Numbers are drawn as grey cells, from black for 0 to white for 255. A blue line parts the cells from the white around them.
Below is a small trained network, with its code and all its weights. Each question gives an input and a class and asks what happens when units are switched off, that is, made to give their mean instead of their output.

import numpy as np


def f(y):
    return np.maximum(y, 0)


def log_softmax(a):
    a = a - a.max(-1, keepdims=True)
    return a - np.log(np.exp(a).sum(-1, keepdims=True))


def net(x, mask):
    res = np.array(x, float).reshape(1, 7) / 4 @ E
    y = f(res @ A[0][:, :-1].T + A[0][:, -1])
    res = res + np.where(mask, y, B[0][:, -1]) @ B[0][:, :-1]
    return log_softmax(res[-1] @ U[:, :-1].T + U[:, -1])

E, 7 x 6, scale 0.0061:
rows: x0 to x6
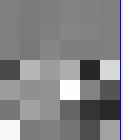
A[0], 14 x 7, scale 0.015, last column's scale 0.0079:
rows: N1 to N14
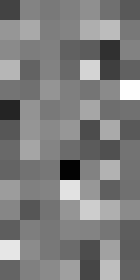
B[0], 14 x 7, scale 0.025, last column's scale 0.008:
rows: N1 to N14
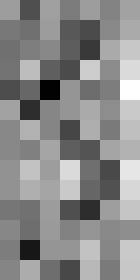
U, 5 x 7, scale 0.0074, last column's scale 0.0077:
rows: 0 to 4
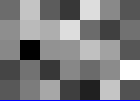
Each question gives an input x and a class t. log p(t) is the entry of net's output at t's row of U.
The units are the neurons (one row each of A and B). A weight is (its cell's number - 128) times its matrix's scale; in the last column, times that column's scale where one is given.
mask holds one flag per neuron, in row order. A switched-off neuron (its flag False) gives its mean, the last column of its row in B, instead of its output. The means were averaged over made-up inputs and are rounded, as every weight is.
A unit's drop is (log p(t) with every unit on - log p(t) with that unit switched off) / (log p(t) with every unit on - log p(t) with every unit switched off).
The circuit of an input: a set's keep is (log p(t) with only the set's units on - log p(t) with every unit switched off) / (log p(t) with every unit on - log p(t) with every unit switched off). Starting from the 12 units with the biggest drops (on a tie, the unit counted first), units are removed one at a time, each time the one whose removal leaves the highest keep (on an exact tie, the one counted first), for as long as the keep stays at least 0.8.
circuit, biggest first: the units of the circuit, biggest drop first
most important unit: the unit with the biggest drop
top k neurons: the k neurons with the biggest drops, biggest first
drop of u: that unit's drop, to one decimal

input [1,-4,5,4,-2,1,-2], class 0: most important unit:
N7
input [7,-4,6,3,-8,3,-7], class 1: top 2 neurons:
(N9; N13)
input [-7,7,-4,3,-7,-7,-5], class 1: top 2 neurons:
(N9; N3)
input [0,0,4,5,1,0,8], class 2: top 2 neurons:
(N13; N4)
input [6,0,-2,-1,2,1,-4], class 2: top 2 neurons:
(N9; N6)
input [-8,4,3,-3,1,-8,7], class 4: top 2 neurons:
(N11; N2)
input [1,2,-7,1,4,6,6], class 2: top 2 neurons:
(N13; N9)
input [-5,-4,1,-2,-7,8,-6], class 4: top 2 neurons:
(N3; N8)
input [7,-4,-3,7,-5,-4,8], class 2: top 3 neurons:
(N13; N4; N2)
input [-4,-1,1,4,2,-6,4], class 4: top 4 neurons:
(N2; N11; N4; N6)
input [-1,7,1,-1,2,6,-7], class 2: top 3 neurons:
(N6; N1; N11)
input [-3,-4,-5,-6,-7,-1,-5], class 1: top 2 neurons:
(N9; N14)
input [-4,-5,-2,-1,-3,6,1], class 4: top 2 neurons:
(N3; N8)
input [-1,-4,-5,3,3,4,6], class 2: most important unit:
N13
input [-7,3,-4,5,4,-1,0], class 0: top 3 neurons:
(N14; N9; N7)
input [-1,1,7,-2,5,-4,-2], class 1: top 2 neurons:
(N10; N3)
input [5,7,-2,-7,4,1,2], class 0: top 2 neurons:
(N4; N9)
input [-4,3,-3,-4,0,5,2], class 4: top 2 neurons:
(N3; N14)
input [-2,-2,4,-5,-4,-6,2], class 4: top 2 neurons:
(N11; N2)
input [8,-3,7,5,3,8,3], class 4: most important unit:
N8
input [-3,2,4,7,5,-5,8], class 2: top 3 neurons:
(N13; N4; N9)
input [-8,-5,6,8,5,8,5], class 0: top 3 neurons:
(N14; N7; N11)
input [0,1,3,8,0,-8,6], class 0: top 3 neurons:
(N14; N7; N3)
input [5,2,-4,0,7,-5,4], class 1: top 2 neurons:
(N10; N3)
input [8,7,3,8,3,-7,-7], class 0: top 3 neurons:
(N14; N7; N13)
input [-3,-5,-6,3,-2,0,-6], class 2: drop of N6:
0.6
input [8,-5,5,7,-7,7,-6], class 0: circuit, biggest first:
(N7)
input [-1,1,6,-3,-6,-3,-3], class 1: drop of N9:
1.4
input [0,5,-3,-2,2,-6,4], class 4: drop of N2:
0.2
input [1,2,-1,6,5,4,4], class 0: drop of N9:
0.3
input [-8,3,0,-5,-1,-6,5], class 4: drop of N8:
-0.2
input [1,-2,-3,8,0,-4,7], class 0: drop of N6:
0.2
